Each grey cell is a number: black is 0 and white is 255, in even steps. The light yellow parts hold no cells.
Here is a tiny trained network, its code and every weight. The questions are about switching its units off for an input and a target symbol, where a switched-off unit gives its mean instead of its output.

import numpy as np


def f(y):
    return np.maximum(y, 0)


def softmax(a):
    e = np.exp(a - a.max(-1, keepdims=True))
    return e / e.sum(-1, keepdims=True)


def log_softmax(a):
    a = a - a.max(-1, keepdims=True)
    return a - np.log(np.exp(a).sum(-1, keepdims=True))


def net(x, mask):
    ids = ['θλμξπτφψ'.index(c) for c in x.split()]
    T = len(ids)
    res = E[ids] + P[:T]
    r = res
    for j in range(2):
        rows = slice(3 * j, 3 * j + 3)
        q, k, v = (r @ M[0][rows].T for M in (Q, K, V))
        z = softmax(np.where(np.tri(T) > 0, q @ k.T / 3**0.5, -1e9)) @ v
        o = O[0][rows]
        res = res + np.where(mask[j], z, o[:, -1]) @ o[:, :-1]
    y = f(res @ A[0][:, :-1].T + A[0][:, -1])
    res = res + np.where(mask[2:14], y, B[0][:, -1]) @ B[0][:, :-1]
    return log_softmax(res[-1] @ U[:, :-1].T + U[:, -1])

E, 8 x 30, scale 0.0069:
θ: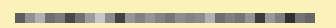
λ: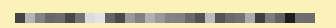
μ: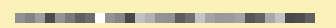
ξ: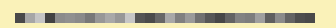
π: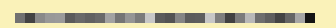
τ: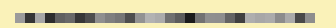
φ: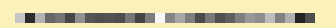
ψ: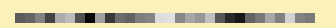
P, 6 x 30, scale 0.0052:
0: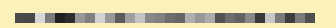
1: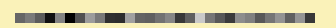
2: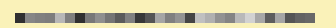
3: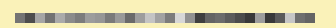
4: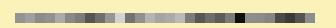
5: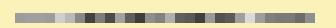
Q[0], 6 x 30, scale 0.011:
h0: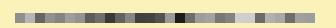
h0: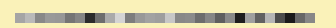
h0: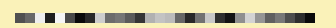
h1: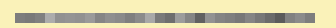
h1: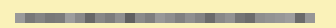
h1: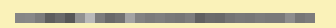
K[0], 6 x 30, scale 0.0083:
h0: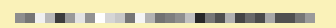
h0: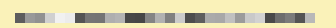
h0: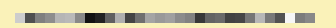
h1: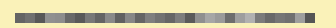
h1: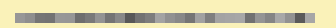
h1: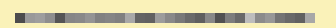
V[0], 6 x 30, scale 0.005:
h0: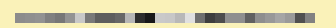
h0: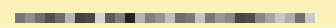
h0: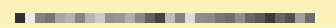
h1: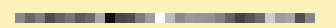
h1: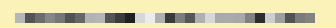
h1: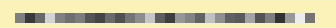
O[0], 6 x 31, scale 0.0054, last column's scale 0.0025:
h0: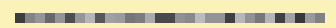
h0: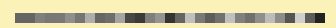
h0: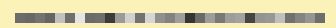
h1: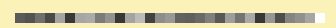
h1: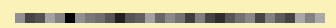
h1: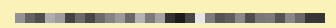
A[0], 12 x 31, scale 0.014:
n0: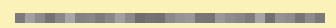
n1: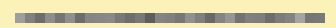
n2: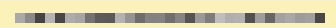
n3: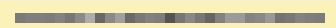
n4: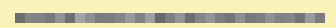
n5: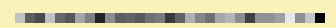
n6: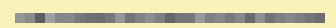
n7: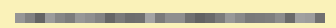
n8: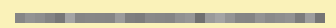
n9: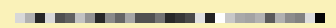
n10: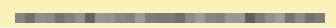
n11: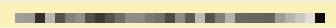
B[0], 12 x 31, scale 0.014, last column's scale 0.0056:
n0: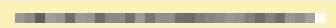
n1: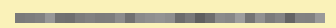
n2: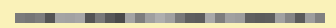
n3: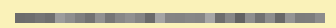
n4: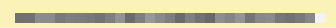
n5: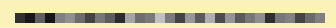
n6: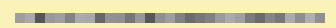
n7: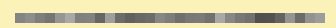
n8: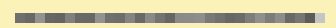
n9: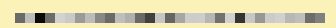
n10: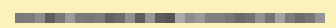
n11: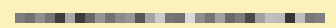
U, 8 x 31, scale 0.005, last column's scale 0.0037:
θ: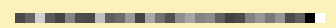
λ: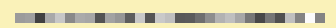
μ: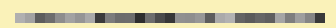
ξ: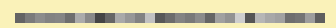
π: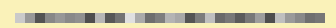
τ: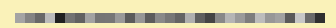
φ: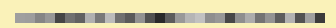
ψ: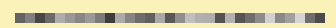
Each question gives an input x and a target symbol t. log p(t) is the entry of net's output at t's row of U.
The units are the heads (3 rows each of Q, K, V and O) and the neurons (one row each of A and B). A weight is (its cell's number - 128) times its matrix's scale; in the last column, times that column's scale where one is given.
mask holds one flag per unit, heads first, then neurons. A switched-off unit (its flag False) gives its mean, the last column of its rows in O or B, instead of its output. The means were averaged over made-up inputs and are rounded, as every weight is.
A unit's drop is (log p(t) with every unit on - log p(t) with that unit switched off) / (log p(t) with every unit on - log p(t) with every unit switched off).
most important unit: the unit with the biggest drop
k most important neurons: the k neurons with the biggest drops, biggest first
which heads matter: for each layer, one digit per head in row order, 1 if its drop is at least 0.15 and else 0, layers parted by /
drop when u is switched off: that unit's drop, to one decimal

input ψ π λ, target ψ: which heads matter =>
10
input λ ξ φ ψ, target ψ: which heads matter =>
11
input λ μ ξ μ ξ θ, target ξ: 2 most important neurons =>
[n4; n0]
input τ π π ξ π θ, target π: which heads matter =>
10
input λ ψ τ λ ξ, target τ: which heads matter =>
10
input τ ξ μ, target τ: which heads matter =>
11
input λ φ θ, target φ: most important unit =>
h0
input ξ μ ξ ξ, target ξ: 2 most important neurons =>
[n8; n0]
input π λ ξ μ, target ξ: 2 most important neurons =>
[n4; n8]
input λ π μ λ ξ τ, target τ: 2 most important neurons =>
[n1; n8]
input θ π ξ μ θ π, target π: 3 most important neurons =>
[n0; n4; n7]
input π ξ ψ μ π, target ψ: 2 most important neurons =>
[n3; n0]
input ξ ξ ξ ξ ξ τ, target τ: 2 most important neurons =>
[n0; n1]
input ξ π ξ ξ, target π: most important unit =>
n8
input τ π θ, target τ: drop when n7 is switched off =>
0.0
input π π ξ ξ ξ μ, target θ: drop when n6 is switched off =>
0.1
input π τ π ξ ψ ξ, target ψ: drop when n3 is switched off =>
0.4
